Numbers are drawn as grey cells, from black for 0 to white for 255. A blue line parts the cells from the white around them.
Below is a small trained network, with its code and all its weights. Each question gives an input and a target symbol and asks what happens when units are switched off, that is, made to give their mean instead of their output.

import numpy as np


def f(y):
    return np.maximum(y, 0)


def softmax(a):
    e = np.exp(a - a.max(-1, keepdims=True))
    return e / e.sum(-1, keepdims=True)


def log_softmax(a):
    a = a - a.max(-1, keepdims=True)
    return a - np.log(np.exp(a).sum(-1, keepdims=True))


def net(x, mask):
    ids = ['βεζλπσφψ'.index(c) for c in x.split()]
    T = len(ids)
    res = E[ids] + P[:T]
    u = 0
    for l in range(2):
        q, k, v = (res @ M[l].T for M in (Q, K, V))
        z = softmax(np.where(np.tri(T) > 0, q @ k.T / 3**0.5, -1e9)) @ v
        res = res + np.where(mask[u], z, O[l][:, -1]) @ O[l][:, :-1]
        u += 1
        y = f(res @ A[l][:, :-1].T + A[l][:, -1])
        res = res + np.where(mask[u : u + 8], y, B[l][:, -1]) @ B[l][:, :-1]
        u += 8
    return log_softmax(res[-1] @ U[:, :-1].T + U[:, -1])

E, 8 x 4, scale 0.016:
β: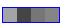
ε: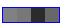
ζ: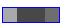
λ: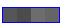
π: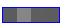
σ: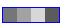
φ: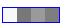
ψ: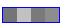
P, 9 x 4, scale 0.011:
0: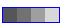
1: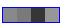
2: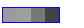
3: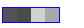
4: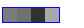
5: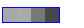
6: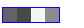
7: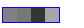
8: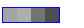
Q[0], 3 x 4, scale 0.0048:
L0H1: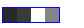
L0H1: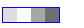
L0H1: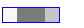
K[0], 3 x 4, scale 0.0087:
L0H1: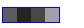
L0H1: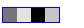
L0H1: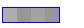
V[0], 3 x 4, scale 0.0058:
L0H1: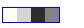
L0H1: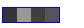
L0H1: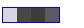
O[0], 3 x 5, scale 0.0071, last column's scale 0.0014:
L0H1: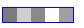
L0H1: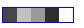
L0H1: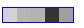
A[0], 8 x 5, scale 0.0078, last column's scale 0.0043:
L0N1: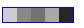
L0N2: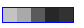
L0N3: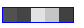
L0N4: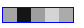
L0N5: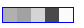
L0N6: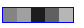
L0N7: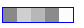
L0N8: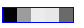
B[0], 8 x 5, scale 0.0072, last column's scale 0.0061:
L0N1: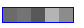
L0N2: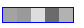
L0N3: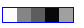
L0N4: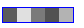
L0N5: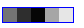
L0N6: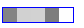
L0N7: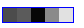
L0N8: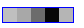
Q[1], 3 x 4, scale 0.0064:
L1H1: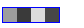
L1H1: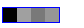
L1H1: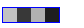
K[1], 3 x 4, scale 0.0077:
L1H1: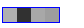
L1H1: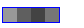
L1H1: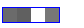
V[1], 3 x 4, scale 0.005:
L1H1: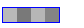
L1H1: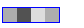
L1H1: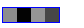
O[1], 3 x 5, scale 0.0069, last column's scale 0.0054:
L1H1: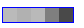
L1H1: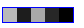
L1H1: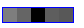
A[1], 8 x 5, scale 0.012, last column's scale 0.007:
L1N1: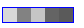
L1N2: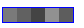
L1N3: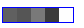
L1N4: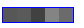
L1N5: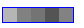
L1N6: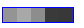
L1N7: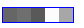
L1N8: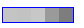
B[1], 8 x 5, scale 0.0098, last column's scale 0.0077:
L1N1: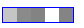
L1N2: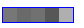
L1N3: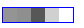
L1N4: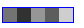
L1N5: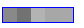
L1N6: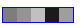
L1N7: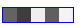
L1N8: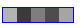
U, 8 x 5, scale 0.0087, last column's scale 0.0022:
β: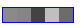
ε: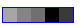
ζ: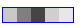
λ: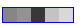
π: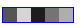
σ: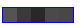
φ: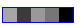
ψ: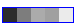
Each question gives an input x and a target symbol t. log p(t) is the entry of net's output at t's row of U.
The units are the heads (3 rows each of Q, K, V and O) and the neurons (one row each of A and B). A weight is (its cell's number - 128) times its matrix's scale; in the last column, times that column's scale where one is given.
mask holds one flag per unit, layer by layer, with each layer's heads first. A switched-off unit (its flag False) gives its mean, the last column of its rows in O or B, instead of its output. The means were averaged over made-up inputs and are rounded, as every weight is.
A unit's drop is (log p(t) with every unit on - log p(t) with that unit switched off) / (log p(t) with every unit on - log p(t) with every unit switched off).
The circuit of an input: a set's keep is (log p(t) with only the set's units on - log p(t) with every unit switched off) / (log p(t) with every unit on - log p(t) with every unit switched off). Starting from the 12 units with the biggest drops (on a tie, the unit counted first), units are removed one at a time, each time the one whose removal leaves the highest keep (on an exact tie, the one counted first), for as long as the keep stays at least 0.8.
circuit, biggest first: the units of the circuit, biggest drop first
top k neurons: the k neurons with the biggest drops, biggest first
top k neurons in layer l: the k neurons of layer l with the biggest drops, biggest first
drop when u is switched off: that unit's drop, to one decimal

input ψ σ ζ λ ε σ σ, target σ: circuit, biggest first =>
L0N5, L0N7, L0N6
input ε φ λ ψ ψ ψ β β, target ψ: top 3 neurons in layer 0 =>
L0N8, L0N3, L0N2
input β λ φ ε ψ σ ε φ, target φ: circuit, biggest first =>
L1N7, L0H1, L1N8
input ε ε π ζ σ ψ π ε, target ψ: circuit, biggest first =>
L0N8, L1N7, L1H1
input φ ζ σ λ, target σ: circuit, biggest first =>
L0H1, L0N6
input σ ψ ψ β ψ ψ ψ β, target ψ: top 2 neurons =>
L1N7, L0N8
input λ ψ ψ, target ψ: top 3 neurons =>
L1N7, L0N7, L0N3
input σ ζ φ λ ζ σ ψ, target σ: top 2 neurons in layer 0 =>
L0N5, L0N7
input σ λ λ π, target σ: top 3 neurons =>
L0N6, L1N4, L0N2
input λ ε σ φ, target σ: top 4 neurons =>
L0N5, L0N6, L0N7, L1N2
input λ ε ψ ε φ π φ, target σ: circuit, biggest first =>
L0N5, L0N7, L0N6, L1N2
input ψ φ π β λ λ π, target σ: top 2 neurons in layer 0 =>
L0N6, L0N5
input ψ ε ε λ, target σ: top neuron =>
L1N4
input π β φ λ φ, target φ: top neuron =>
L1N7
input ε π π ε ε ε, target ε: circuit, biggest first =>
L0N2, L1N6, L0H1
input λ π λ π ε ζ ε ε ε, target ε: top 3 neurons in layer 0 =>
L0N2, L0N6, L0N7
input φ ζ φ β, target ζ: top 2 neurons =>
L0N3, L1N1
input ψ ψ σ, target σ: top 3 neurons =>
L0N5, L0N7, L0N6
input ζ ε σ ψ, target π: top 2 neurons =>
L0N8, L1N7
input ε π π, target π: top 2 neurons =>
L1N7, L1N4
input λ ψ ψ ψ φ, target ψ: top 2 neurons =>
L1N7, L0N1
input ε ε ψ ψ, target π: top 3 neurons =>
L0N8, L0N7, L1N7
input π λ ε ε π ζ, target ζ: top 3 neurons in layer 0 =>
L0N2, L0N7, L0N4
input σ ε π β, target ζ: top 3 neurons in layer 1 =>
L1N3, L1N7, L1N5
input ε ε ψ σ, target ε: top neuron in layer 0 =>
L0N8
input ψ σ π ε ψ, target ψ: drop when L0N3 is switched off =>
0.1
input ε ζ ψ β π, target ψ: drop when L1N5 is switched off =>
-0.1
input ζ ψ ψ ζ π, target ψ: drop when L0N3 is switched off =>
0.2
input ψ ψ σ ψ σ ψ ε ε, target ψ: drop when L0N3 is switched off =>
0.1
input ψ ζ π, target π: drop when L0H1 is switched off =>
0.1
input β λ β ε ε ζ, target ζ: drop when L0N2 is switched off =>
0.2
